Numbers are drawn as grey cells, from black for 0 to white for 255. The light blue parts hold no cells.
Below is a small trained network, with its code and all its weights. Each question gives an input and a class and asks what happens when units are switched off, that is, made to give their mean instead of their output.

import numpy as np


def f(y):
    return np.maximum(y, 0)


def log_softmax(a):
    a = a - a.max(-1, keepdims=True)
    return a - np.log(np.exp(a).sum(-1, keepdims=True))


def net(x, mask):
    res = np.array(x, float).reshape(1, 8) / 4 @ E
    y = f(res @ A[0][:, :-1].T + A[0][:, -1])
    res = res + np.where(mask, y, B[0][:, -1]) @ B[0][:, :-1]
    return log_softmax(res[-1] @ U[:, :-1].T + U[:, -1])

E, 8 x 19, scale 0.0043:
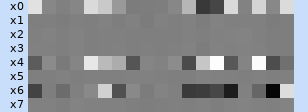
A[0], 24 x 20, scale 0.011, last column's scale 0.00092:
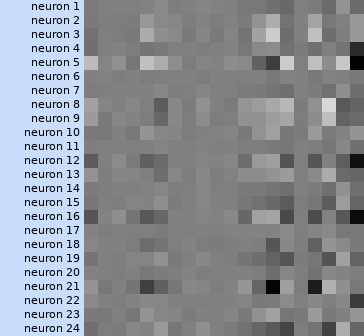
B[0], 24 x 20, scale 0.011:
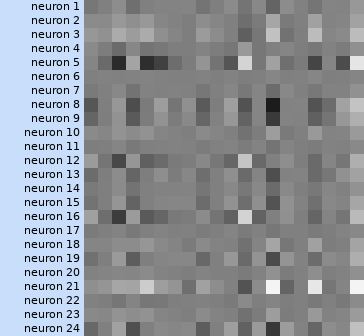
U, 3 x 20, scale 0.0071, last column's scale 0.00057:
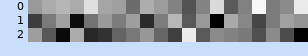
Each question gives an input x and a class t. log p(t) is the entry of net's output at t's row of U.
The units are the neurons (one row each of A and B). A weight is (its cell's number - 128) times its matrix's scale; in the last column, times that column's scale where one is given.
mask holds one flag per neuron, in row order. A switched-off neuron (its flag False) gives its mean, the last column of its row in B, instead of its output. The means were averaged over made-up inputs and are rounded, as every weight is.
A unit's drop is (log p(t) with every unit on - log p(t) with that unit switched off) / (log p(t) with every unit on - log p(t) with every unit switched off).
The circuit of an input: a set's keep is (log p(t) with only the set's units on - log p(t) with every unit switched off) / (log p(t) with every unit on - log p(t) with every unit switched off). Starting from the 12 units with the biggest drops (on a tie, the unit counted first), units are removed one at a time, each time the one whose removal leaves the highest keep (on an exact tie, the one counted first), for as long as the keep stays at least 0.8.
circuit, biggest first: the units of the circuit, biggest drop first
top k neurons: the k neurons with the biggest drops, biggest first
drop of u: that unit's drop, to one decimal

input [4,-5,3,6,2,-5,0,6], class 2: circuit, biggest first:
(neuron 5)
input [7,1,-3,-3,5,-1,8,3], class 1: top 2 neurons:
(neuron 24; neuron 21)
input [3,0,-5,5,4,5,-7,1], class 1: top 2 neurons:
(neuron 8; neuron 21)
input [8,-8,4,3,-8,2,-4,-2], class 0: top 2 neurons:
(neuron 21; neuron 16)
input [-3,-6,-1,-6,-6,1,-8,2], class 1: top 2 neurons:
(neuron 8; neuron 9)
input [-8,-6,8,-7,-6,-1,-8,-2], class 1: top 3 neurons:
(neuron 8; neuron 5; neuron 9)
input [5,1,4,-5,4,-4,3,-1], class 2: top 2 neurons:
(neuron 21; neuron 5)
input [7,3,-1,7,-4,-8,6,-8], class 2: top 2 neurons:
(neuron 5; neuron 8)
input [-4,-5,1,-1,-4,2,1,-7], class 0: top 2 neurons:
(neuron 5; neuron 21)
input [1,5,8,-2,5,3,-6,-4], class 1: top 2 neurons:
(neuron 21; neuron 8)
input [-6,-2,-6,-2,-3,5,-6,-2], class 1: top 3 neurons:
(neuron 8; neuron 5; neuron 9)
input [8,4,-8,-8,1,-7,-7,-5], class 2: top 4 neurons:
(neuron 5; neuron 24; neuron 19; neuron 15)
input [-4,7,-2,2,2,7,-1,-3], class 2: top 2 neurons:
(neuron 21; neuron 16)
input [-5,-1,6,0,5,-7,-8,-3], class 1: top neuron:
(neuron 8)
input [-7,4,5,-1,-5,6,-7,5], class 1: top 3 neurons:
(neuron 8; neuron 5; neuron 9)
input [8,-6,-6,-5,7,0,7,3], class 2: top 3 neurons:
(neuron 5; neuron 21; neuron 8)
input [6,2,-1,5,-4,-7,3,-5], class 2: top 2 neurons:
(neuron 5; neuron 3)
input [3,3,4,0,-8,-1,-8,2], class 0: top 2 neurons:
(neuron 21; neuron 24)
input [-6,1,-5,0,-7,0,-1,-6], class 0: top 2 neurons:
(neuron 21; neuron 5)
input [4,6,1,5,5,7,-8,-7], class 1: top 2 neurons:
(neuron 8; neuron 21)
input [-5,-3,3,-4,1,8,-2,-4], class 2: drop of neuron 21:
0.1
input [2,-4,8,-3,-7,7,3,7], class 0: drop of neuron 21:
0.5
